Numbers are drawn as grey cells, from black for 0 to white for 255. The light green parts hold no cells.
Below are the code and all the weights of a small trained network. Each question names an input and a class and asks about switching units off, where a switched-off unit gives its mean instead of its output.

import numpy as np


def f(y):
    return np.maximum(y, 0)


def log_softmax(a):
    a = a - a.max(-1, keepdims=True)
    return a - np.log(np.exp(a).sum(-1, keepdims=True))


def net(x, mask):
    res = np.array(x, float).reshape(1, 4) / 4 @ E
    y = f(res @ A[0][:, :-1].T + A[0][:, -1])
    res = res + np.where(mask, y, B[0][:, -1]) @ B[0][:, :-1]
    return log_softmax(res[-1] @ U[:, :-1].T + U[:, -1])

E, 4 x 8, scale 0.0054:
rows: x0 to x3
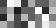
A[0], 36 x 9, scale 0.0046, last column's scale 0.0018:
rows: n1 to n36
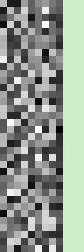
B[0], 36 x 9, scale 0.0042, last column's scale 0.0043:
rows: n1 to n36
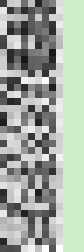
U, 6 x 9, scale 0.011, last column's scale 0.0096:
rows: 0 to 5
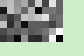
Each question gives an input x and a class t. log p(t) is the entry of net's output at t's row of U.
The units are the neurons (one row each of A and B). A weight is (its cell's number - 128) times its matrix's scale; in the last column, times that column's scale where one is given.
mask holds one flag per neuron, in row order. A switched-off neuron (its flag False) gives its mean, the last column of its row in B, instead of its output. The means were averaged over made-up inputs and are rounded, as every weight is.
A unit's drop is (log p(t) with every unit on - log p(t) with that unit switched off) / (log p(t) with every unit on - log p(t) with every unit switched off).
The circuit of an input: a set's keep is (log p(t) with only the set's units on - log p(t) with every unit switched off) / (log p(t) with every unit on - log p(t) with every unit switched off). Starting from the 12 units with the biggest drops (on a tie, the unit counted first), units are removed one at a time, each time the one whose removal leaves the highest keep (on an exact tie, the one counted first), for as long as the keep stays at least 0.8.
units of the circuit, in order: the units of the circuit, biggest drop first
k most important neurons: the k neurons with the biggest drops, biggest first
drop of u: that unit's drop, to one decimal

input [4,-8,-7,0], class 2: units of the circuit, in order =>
(n12 n15)
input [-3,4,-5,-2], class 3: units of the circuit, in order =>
(n8)
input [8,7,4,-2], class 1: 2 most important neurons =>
(n18 n28)
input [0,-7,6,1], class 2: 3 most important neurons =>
(n12 n15 n30)
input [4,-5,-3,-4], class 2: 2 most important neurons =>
(n12 n15)
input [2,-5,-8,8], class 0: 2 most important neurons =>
(n16 n33)
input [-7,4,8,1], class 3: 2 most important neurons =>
(n4 n2)
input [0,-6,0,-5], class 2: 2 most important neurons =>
(n12 n15)
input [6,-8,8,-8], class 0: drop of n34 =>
0.2
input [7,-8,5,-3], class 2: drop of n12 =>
0.4
